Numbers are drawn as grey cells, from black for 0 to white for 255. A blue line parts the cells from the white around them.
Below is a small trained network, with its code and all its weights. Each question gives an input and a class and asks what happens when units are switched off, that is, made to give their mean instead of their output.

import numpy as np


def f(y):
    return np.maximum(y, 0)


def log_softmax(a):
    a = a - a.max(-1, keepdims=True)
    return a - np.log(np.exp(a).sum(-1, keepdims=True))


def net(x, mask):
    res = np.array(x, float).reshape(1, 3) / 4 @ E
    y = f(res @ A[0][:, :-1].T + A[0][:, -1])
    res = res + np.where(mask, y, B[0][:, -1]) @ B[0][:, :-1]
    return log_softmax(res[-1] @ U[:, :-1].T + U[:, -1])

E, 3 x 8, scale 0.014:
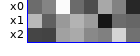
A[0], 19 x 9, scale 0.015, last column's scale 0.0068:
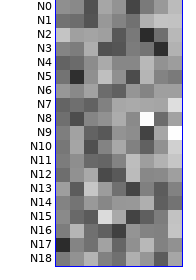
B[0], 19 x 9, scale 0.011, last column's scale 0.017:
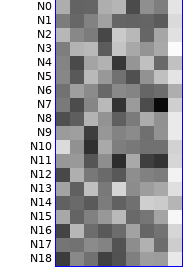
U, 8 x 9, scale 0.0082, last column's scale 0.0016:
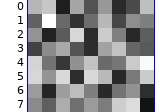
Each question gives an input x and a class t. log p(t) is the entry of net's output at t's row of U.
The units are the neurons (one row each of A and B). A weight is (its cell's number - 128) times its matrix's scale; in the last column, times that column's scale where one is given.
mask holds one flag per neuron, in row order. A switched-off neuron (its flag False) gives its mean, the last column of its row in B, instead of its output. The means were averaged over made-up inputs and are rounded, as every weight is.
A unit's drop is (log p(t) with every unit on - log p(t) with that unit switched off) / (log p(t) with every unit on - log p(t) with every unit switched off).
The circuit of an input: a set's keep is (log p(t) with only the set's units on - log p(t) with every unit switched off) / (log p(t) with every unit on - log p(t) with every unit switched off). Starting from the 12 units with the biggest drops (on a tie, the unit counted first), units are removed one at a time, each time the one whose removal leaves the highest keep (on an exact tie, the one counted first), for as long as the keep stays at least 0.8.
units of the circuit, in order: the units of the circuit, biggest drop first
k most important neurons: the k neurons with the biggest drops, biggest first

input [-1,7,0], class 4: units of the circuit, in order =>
[N7; N8]
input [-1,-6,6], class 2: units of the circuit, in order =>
[N7]
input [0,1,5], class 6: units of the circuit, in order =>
[N3; N5]
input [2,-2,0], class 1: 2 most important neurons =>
[N8; N4]
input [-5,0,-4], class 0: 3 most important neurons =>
[N13; N5; N3]
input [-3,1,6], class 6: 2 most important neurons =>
[N5; N11]
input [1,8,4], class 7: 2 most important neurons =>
[N13; N7]
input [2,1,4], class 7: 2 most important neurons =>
[N11; N16]
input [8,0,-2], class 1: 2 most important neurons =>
[N18; N12]
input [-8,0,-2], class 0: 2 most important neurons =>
[N7; N13]
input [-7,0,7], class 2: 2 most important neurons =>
[N7; N4]
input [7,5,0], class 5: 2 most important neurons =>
[N2; N3]
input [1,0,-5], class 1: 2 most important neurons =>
[N13; N15]
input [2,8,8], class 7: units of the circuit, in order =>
[N13]
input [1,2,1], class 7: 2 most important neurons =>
[N7; N11]
